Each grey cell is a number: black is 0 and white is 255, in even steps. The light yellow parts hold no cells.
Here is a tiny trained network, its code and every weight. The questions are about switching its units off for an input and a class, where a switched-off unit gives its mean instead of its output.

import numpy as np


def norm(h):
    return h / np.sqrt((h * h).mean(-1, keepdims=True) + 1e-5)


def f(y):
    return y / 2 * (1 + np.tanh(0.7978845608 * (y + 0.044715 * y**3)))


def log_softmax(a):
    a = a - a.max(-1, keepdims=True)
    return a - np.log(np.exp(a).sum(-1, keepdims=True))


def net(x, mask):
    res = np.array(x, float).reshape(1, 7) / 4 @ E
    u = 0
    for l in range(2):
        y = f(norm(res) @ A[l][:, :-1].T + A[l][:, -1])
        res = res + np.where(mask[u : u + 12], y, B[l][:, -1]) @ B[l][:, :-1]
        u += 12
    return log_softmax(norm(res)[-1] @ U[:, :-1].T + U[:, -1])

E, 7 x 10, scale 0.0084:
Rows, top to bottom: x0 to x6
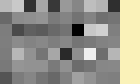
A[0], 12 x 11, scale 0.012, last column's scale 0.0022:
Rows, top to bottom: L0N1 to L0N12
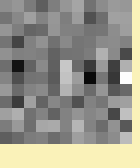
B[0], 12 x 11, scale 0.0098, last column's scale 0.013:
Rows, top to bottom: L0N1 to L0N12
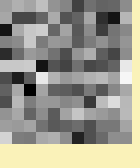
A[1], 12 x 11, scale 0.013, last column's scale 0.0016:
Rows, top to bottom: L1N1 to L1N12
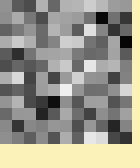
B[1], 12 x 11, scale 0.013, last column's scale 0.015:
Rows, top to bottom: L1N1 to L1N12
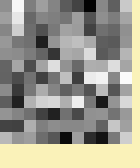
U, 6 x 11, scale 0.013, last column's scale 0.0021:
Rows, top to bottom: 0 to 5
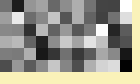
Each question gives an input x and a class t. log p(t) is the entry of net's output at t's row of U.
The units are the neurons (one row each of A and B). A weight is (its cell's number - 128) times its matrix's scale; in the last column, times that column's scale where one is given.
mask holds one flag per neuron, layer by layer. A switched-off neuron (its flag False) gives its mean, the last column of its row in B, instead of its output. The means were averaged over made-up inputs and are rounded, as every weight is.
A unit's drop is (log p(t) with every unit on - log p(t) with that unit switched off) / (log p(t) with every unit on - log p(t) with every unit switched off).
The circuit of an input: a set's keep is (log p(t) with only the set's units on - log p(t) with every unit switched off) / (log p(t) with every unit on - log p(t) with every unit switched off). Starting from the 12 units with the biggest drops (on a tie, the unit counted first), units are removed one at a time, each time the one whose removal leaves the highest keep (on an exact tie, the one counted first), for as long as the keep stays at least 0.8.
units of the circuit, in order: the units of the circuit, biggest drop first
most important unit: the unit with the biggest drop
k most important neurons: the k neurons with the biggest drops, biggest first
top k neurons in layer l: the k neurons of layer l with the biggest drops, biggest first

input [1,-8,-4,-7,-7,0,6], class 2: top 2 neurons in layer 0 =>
L0N7, L0N8
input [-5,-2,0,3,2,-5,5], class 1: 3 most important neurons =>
L1N7, L0N7, L0N2
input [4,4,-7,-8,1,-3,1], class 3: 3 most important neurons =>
L0N11, L1N4, L0N7
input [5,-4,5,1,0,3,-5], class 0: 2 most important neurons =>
L0N7, L1N9
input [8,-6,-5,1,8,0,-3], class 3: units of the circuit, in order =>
L1N7
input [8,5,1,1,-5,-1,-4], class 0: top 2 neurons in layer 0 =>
L0N6, L0N9
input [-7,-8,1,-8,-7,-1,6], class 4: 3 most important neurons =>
L0N6, L1N9, L0N9
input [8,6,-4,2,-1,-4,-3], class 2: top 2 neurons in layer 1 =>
L1N7, L1N1
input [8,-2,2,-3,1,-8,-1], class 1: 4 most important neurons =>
L1N12, L0N6, L1N1, L1N9
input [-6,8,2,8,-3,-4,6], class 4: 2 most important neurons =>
L0N6, L1N9
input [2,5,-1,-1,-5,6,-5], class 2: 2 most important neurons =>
L0N7, L0N8
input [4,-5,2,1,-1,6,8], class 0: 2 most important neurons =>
L1N9, L0N7
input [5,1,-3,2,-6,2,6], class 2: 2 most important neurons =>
L0N7, L1N7
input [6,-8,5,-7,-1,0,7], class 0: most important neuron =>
L1N9
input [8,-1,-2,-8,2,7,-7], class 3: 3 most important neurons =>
L1N7, L0N7, L0N10
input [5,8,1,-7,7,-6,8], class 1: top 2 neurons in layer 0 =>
L0N6, L0N9
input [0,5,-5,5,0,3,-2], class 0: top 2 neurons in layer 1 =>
L1N11, L1N7
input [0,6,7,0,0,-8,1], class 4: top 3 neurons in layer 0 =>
L0N7, L0N9, L0N10
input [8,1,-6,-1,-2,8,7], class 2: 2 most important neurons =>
L1N7, L0N6
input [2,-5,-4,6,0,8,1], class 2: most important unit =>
L0N6
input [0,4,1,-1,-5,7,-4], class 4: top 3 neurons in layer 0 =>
L0N6, L0N2, L0N10
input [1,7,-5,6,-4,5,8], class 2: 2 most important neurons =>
L0N7, L1N9
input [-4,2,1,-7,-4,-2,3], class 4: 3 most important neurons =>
L0N6, L1N9, L0N9
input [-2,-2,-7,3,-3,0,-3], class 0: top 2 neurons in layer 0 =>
L0N7, L0N2
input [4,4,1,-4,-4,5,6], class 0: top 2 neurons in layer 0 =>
L0N6, L0N9
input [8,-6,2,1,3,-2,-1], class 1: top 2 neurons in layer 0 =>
L0N6, L0N7
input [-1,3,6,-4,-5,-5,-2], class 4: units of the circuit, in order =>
L0N6
